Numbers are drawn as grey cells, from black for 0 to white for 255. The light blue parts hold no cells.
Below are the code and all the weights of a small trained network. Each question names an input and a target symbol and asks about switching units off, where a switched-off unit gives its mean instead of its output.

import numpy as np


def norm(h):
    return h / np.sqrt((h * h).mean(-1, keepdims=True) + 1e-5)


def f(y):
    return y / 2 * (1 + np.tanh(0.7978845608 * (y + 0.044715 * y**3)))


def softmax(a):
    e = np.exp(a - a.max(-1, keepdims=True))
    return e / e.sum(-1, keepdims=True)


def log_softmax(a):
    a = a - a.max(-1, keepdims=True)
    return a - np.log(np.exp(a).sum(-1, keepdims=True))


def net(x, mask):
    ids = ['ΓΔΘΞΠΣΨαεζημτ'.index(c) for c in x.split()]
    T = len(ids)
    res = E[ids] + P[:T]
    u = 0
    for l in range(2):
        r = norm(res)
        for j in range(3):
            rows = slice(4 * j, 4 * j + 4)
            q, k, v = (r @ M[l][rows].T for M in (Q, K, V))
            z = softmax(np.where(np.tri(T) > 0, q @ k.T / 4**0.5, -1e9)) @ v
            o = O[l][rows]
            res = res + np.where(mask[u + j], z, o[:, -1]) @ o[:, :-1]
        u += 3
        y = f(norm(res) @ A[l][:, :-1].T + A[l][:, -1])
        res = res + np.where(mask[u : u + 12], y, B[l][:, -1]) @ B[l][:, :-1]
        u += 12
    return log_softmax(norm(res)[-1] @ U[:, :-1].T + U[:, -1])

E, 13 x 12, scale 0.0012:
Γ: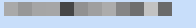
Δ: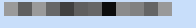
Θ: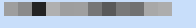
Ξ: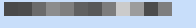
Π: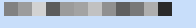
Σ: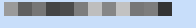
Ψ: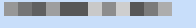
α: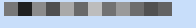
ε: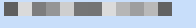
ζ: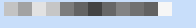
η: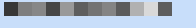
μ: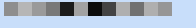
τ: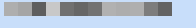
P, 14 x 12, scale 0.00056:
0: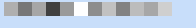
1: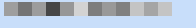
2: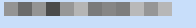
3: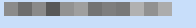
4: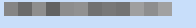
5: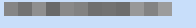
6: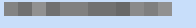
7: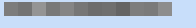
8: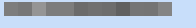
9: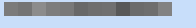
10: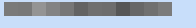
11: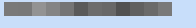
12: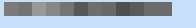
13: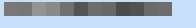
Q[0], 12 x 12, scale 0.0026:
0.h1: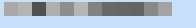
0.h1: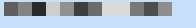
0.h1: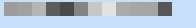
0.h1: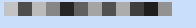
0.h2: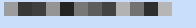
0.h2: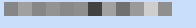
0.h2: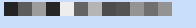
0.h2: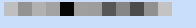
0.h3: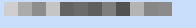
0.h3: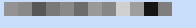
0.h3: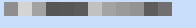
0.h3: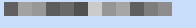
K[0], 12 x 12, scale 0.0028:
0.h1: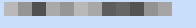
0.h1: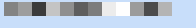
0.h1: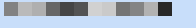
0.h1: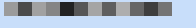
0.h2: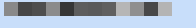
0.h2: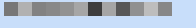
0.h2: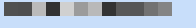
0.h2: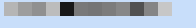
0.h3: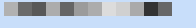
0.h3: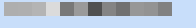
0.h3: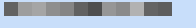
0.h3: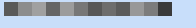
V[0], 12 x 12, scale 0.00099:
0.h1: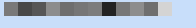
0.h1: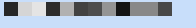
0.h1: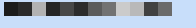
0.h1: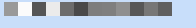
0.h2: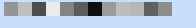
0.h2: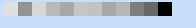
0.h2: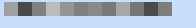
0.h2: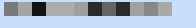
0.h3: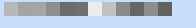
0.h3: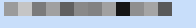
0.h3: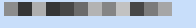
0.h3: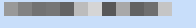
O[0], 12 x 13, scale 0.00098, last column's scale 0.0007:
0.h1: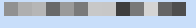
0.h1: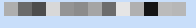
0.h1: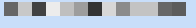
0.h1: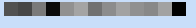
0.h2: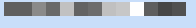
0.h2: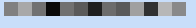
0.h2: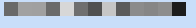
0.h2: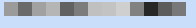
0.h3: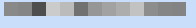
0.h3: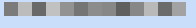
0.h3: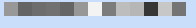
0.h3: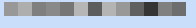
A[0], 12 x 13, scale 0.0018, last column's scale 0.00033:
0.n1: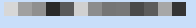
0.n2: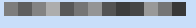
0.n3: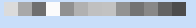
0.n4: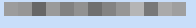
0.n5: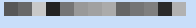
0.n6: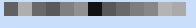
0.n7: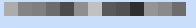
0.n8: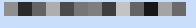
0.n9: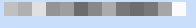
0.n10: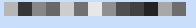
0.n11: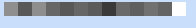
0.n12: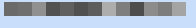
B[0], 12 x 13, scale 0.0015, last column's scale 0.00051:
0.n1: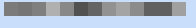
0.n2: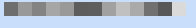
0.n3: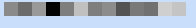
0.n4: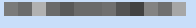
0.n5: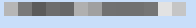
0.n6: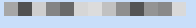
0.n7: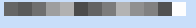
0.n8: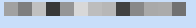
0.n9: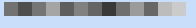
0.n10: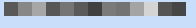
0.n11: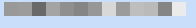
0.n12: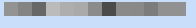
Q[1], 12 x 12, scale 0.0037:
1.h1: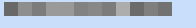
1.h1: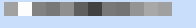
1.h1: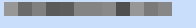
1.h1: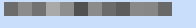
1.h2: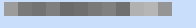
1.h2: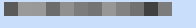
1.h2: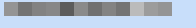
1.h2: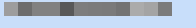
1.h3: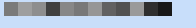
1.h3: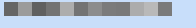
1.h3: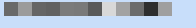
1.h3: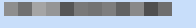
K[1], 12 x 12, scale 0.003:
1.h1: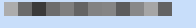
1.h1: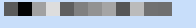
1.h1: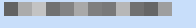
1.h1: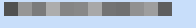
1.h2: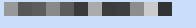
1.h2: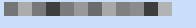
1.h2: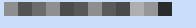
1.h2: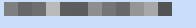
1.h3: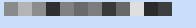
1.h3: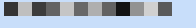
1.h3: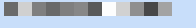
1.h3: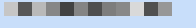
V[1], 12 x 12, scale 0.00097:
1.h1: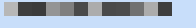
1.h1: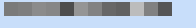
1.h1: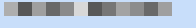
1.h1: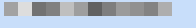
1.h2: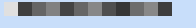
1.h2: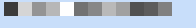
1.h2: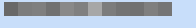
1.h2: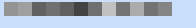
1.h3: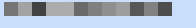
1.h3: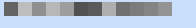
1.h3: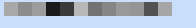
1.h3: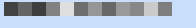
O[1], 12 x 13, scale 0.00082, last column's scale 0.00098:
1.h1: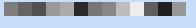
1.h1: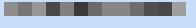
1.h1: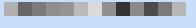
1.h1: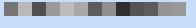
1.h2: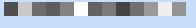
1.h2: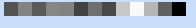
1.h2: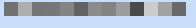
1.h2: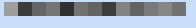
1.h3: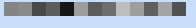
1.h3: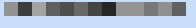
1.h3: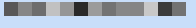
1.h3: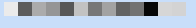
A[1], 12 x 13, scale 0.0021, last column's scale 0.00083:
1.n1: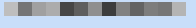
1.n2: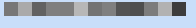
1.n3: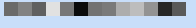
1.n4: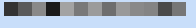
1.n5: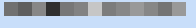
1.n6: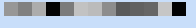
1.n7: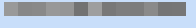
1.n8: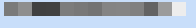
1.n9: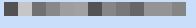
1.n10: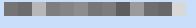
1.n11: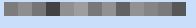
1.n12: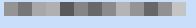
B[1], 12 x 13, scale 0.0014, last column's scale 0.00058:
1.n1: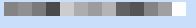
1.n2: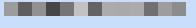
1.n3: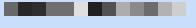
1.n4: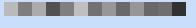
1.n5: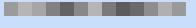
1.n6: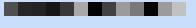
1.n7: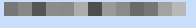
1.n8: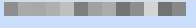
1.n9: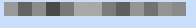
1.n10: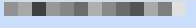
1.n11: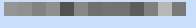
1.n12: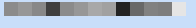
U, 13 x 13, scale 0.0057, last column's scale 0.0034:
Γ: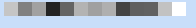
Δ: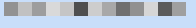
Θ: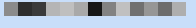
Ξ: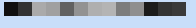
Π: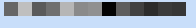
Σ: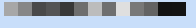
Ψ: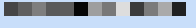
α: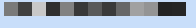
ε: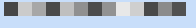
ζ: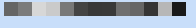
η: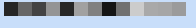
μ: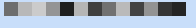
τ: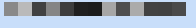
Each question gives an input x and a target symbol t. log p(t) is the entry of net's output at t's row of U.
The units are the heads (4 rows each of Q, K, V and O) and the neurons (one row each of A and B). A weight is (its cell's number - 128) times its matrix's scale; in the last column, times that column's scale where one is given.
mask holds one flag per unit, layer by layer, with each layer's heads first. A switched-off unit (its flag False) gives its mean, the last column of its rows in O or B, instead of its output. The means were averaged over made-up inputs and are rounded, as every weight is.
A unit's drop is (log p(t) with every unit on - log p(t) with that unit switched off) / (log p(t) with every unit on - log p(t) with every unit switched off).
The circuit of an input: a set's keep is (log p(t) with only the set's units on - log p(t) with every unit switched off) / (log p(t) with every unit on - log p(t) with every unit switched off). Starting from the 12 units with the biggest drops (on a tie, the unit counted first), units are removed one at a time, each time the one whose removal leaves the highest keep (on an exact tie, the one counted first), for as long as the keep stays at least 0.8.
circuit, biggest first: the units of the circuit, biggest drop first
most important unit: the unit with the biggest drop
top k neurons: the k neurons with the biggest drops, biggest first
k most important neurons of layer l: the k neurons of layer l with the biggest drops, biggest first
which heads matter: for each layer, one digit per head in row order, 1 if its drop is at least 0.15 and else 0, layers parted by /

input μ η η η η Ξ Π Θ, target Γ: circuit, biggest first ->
0.n3, 0.n8
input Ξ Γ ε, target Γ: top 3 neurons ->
0.n2, 0.n7, 1.n9
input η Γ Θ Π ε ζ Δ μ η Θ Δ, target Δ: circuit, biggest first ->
0.n3, 1.n6, 0.n11, 0.h1
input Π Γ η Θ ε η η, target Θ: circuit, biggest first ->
0.n3, 1.n3, 0.h1
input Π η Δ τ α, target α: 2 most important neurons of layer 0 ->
0.n10, 0.n6
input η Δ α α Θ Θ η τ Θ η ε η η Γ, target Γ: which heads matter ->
110 / 000
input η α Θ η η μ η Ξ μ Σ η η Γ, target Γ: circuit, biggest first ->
0.n3
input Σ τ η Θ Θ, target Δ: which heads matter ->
100 / 001
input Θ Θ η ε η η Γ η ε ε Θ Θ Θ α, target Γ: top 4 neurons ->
0.n8, 1.n4, 0.n5, 1.n5
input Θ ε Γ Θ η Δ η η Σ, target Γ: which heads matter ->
100 / 001
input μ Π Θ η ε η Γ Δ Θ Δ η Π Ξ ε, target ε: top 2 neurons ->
0.n3, 1.n10
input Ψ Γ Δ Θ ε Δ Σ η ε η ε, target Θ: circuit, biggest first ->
0.n8, 1.n3
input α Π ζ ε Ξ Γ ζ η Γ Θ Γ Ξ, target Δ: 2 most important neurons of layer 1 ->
1.n6, 1.n10
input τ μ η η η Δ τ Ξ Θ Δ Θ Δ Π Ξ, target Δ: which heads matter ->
110 / 000
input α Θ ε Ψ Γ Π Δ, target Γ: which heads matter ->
001 / 010
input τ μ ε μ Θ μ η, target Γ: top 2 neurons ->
0.n5, 0.n1
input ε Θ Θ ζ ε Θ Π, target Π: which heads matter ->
001 / 010
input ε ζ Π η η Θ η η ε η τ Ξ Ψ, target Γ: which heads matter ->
010 / 001
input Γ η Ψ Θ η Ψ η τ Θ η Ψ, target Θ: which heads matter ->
101 / 100
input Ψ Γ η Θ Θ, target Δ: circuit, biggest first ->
1.n6, 1.n3
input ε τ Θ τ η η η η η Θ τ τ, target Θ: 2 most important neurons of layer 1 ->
1.n3, 1.n6
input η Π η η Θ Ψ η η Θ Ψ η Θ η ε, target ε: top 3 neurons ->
0.n3, 0.n8, 0.n6
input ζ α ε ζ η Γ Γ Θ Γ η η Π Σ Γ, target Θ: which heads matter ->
010 / 001
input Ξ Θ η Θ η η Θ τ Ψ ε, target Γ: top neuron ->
0.n3
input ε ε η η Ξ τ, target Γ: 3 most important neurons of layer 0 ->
0.n3, 0.n7, 0.n2
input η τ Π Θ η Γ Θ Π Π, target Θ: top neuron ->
0.n7
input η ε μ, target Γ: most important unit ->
1.n12
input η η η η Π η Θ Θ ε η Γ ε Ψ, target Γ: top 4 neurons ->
0.n8, 0.n3, 1.n5, 1.n12
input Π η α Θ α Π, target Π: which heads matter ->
010 / 000
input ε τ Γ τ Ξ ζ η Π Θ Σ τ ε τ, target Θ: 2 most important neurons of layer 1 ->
1.n3, 1.n5
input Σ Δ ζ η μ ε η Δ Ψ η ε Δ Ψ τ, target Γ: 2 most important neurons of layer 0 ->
0.n3, 0.n7
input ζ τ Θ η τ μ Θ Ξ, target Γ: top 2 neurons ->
0.n8, 1.n4
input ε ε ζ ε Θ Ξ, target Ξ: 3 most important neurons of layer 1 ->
1.n1, 1.n9, 1.n2
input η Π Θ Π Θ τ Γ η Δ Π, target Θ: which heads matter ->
110 / 100
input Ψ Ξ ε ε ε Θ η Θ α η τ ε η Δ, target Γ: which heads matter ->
000 / 001
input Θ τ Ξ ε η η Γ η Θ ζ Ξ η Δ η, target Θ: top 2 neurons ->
1.n3, 0.n3
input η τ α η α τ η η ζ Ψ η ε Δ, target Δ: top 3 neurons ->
0.n8, 1.n6, 0.n3
